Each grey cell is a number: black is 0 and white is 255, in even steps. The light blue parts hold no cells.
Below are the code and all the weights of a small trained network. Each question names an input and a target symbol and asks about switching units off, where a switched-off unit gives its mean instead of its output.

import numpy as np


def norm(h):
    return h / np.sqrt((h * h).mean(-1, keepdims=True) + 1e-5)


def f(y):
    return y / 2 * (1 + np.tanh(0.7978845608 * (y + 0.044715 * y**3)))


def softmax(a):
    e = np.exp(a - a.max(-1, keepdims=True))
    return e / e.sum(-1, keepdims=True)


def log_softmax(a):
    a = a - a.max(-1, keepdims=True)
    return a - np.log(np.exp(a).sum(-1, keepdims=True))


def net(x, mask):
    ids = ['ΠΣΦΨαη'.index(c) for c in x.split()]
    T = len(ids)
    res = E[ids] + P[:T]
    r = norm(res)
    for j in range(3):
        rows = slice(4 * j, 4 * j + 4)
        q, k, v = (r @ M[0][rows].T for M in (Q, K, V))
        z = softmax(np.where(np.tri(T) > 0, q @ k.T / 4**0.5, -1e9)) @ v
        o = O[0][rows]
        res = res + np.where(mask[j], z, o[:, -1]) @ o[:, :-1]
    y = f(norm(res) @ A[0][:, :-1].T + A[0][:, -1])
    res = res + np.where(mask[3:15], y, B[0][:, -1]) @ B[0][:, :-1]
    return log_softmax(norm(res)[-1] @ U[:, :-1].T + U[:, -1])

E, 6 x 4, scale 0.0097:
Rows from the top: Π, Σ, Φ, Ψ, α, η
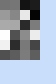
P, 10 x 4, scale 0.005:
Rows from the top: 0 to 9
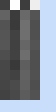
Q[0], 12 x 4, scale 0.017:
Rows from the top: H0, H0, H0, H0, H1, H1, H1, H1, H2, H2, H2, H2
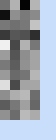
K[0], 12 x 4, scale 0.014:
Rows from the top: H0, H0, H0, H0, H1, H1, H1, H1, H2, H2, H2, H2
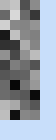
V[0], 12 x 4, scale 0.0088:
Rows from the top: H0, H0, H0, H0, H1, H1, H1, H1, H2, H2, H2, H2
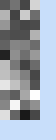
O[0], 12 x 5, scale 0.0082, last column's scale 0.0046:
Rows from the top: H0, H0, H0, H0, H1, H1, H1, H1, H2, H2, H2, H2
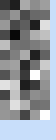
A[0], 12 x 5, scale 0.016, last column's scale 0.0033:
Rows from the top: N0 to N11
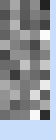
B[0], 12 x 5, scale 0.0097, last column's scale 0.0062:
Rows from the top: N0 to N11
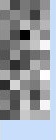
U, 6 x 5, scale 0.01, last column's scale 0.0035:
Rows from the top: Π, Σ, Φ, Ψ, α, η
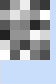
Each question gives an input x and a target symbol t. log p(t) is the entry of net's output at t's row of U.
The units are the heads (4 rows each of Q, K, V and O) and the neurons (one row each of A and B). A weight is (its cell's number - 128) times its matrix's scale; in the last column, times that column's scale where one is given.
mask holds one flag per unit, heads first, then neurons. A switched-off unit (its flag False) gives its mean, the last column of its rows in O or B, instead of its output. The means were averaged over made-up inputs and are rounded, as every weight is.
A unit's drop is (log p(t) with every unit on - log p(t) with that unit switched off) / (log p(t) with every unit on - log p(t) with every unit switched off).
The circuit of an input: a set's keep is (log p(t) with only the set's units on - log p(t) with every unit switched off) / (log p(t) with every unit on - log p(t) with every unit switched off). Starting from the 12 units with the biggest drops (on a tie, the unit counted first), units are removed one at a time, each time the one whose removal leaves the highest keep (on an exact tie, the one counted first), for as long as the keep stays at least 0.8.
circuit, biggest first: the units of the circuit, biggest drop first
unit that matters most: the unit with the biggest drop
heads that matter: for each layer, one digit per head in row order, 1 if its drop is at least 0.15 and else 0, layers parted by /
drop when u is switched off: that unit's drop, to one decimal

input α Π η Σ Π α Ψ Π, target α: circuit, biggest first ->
(H1, H2)
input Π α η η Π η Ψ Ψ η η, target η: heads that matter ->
001
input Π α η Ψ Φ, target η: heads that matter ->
101
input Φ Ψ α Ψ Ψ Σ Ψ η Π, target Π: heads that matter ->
101
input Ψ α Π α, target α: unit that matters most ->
H1
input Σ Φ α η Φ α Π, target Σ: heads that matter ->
100
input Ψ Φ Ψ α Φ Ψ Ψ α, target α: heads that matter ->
011
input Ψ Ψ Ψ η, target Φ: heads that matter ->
001
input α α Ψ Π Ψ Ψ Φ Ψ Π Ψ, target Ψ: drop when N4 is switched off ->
-0.1
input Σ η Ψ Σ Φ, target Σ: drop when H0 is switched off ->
0.0
